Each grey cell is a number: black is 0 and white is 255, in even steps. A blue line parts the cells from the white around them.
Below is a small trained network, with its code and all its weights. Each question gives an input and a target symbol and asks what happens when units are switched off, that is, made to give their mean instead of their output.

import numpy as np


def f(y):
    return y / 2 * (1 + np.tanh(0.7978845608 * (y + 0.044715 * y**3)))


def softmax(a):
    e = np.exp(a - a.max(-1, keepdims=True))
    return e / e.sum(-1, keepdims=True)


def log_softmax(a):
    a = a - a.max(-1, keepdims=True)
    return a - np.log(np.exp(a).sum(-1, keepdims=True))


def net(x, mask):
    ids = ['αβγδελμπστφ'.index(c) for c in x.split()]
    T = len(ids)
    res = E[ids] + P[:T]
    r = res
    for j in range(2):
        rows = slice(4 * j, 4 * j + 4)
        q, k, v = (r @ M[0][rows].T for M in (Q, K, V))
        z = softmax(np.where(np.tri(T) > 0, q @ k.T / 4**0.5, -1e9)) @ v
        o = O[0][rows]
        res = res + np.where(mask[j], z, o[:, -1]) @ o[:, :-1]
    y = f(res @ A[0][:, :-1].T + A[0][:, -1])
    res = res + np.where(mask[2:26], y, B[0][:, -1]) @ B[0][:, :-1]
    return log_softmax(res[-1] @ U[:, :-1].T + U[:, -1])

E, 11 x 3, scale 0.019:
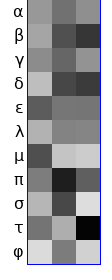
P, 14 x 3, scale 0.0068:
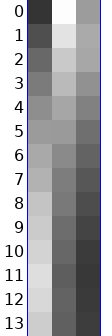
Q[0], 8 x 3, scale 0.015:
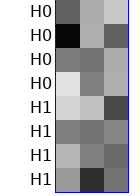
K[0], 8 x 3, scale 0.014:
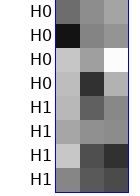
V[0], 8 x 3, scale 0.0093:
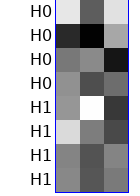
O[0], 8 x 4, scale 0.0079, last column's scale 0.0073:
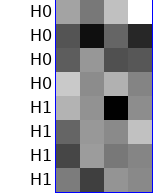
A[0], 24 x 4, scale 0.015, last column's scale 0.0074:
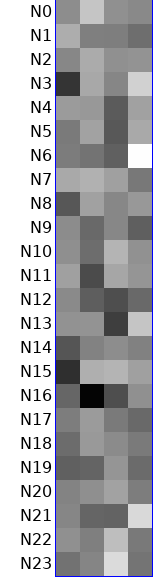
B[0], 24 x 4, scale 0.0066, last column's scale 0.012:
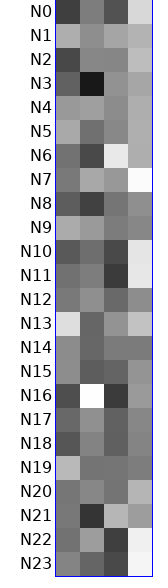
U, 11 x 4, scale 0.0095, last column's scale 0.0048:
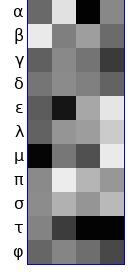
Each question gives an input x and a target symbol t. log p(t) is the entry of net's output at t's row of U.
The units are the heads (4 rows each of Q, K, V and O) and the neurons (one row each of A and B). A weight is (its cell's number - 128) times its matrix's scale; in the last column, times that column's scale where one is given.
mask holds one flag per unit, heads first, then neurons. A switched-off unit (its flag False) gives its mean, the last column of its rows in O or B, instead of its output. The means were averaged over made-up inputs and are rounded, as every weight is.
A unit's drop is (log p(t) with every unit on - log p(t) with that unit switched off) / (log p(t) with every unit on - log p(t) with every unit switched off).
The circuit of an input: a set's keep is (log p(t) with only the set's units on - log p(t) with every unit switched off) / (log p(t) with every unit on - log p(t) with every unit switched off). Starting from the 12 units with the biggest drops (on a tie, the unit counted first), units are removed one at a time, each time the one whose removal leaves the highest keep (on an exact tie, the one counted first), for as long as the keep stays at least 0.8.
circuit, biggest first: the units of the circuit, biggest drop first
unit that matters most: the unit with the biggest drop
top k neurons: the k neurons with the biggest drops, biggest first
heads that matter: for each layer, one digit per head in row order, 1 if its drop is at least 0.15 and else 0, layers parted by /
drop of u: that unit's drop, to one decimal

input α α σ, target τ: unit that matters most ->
H0
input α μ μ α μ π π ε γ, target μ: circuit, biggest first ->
(H1; N16; H0)
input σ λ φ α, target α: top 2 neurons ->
(N22; N6)
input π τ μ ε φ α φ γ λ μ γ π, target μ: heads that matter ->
01
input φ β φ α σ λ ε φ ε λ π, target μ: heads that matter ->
01
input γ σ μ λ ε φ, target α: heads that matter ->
00
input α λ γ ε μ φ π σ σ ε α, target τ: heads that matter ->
11
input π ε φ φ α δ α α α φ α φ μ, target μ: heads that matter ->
00
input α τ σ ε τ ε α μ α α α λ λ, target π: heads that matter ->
10
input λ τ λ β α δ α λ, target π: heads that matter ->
00
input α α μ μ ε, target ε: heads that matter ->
10
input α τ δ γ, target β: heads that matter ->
11
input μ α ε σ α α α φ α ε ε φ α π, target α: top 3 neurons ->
(N16; N3; N11)
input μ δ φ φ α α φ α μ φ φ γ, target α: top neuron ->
(N22)
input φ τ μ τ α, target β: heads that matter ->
01
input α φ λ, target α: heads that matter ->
10
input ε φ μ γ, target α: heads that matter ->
10
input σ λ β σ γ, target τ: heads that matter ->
11
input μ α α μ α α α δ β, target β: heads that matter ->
00
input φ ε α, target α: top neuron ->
(N6)
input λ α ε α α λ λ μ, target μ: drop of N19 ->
0.0
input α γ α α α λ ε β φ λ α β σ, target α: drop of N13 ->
0.1
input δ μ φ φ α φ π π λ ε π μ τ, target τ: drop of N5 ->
0.2
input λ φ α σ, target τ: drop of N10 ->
0.2
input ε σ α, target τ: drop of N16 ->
0.1
